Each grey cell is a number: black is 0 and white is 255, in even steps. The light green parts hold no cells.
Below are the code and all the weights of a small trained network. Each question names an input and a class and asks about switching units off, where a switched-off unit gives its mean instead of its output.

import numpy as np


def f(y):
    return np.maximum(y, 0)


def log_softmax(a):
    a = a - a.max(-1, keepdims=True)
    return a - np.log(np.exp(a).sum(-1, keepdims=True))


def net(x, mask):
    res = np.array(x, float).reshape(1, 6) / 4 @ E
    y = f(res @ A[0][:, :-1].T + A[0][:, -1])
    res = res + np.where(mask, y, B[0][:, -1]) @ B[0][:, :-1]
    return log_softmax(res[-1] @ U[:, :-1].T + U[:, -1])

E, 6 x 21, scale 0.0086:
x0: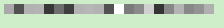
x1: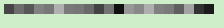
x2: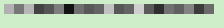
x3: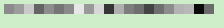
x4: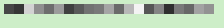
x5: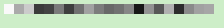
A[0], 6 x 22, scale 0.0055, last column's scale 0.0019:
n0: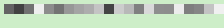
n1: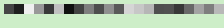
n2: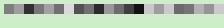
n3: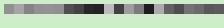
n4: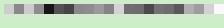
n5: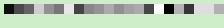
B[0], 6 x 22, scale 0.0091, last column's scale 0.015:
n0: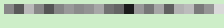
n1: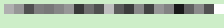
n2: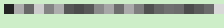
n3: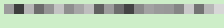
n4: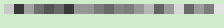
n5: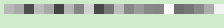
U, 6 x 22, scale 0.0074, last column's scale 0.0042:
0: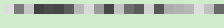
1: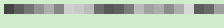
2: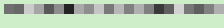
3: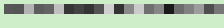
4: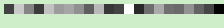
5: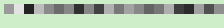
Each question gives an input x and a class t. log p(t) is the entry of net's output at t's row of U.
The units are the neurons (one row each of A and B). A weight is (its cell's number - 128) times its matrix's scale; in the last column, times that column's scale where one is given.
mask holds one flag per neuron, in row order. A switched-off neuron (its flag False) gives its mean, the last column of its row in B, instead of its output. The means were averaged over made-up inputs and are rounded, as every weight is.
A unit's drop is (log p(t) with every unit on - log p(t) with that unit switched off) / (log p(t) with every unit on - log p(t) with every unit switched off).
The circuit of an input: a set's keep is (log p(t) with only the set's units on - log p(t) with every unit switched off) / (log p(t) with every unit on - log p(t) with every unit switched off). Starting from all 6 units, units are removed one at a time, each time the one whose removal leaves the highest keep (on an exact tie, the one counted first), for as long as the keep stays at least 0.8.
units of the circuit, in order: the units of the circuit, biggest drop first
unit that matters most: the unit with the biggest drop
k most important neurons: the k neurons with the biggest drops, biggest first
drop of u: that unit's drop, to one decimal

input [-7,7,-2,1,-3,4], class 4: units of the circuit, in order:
(n1 n5)
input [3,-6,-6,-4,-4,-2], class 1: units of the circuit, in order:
(n0 n2)
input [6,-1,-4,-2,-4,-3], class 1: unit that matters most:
n4
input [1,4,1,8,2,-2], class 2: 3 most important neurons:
(n5 n1 n3)
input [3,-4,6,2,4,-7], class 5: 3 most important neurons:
(n1 n3 n5)
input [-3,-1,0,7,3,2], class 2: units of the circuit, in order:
(n5 n1)
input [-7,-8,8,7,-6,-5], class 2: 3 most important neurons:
(n1 n5 n3)
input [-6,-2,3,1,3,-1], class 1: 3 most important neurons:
(n3 n2 n1)
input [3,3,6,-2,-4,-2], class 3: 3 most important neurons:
(n5 n1 n2)
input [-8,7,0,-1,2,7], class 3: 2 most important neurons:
(n5 n3)
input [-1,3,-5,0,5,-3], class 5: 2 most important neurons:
(n5 n3)
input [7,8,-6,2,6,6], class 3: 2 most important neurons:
(n1 n5)
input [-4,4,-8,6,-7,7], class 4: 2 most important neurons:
(n1 n5)
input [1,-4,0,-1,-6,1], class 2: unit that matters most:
n1
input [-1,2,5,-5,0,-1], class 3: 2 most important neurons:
(n5 n3)
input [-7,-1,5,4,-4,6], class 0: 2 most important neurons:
(n1 n3)
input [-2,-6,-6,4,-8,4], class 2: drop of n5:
0.2
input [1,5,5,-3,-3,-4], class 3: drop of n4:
0.0
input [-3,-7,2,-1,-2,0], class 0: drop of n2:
0.2
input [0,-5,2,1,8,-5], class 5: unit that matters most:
n5
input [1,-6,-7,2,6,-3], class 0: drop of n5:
0.1
